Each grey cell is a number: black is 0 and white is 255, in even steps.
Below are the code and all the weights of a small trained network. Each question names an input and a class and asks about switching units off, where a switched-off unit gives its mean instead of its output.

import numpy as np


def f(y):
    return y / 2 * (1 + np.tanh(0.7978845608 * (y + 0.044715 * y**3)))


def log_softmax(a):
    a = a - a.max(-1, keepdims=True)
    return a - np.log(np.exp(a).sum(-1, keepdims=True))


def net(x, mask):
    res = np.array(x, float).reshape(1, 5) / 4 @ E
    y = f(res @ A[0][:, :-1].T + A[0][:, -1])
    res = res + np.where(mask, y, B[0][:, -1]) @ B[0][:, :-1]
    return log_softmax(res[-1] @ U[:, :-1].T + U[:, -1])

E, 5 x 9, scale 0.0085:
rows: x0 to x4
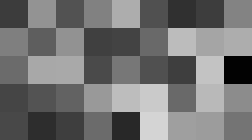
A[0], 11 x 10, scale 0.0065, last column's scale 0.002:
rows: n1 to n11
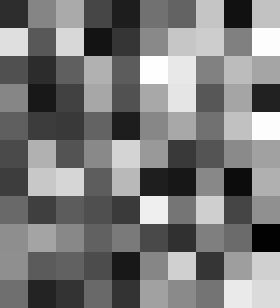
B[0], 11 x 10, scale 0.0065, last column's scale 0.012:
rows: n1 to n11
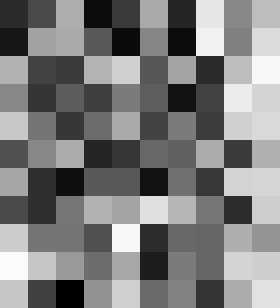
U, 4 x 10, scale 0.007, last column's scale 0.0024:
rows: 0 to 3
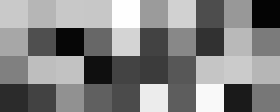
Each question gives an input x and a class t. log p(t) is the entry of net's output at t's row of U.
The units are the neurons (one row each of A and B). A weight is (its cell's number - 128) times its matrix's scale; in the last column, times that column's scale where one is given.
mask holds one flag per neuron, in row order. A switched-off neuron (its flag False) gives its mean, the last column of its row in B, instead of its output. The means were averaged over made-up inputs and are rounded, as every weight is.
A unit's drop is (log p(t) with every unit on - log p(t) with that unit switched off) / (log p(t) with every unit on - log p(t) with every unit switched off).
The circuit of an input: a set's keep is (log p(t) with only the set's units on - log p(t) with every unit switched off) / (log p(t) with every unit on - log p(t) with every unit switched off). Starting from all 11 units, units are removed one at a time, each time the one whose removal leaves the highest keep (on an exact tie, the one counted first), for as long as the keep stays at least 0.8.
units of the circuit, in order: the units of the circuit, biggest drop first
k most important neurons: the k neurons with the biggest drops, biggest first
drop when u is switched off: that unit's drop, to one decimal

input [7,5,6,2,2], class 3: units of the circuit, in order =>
[n1 n10]
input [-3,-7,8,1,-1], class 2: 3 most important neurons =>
[n1 n3 n11]
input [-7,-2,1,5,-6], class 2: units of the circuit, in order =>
[n3]
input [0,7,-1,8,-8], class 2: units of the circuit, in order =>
[n3 n11]
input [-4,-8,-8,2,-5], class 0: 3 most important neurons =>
[n7 n11 n5]
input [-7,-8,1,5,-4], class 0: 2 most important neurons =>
[n2 n1]
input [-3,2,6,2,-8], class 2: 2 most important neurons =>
[n3 n11]
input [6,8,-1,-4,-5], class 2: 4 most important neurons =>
[n3 n11 n5 n8]
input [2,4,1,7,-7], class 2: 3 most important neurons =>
[n3 n11 n5]
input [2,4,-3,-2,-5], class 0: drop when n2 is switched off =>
0.3
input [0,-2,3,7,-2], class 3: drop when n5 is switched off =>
0.2
